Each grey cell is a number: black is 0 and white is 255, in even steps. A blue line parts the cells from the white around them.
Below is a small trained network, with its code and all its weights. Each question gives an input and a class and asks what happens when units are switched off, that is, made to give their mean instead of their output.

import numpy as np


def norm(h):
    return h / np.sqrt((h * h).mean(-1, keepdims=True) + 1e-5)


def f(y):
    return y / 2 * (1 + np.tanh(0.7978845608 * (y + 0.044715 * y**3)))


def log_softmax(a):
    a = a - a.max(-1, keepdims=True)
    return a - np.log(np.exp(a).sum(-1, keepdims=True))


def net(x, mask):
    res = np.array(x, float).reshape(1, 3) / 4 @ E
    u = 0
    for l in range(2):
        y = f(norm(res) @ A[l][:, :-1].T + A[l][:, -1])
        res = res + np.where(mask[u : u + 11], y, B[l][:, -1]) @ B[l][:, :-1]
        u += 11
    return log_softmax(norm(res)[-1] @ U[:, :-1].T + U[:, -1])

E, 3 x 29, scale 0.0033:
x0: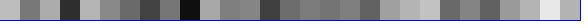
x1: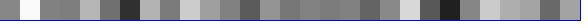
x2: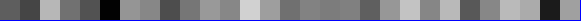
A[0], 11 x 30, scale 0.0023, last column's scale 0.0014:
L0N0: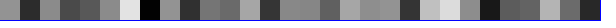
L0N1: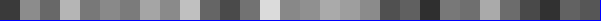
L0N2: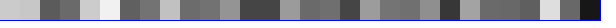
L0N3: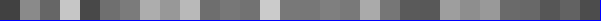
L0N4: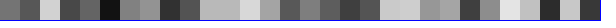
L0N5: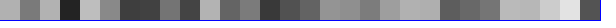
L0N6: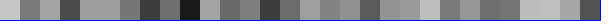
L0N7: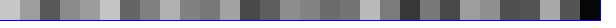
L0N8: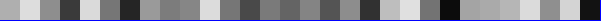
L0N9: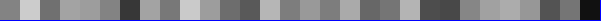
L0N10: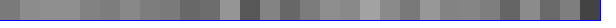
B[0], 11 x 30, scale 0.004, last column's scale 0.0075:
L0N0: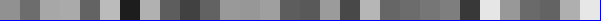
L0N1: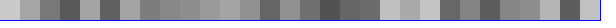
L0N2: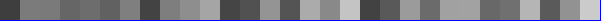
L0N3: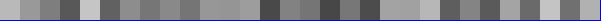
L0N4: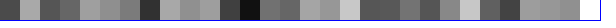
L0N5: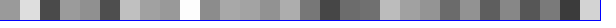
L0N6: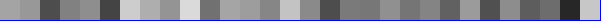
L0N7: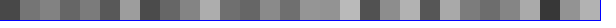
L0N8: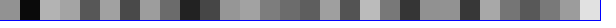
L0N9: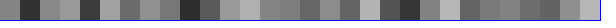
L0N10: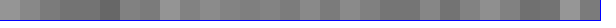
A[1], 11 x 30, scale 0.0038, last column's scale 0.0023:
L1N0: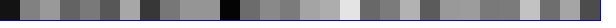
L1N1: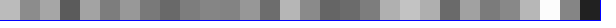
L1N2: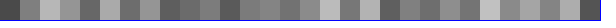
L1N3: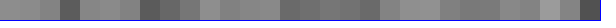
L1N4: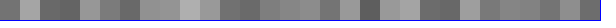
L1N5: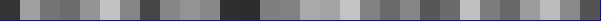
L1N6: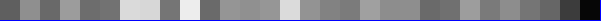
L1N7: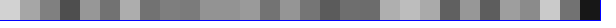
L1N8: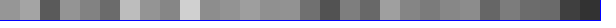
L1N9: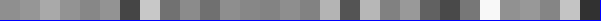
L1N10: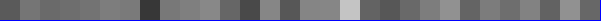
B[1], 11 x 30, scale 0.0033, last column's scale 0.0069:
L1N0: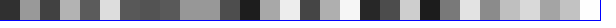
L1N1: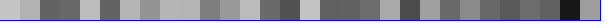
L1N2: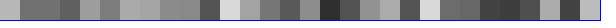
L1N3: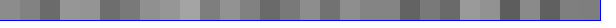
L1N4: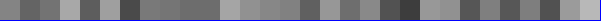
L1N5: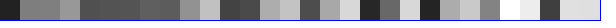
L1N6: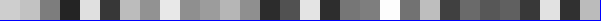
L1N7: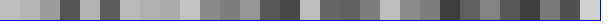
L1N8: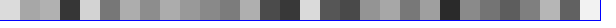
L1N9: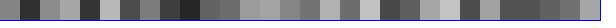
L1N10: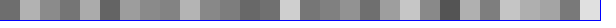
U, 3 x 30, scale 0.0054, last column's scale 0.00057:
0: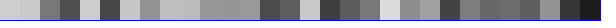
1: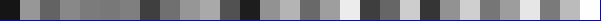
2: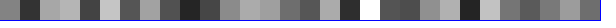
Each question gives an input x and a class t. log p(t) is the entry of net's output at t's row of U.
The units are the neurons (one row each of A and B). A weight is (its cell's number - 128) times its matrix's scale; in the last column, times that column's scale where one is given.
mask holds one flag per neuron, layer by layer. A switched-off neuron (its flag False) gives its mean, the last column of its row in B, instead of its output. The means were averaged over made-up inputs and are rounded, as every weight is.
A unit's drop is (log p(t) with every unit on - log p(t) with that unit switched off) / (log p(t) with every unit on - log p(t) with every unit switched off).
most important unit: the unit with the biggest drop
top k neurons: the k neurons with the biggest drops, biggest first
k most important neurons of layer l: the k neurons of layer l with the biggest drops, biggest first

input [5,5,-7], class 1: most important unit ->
L0N2
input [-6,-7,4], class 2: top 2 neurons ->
(L0N5; L0N6)
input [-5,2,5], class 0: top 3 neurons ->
(L0N1; L0N3; L0N2)
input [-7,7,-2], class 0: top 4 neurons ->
(L0N0; L0N1; L0N3; L0N8)
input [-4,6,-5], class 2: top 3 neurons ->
(L0N4; L0N9; L0N5)
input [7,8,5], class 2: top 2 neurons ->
(L0N8; L0N1)
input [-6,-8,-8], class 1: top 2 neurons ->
(L0N8; L0N5)
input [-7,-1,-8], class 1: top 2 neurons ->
(L0N7; L0N5)
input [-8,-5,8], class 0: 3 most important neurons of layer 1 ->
(L1N5; L1N6; L1N8)
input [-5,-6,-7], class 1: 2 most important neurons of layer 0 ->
(L0N5; L0N6)
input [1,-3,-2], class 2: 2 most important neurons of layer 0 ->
(L0N0; L0N4)
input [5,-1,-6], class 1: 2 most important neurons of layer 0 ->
(L0N2; L0N7)
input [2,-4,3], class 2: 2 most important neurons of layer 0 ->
(L0N0; L0N2)
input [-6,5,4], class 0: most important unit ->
L0N0
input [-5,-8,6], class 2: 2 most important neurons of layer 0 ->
(L0N2; L0N0)
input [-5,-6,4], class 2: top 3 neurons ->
(L0N5; L0N6; L0N0)
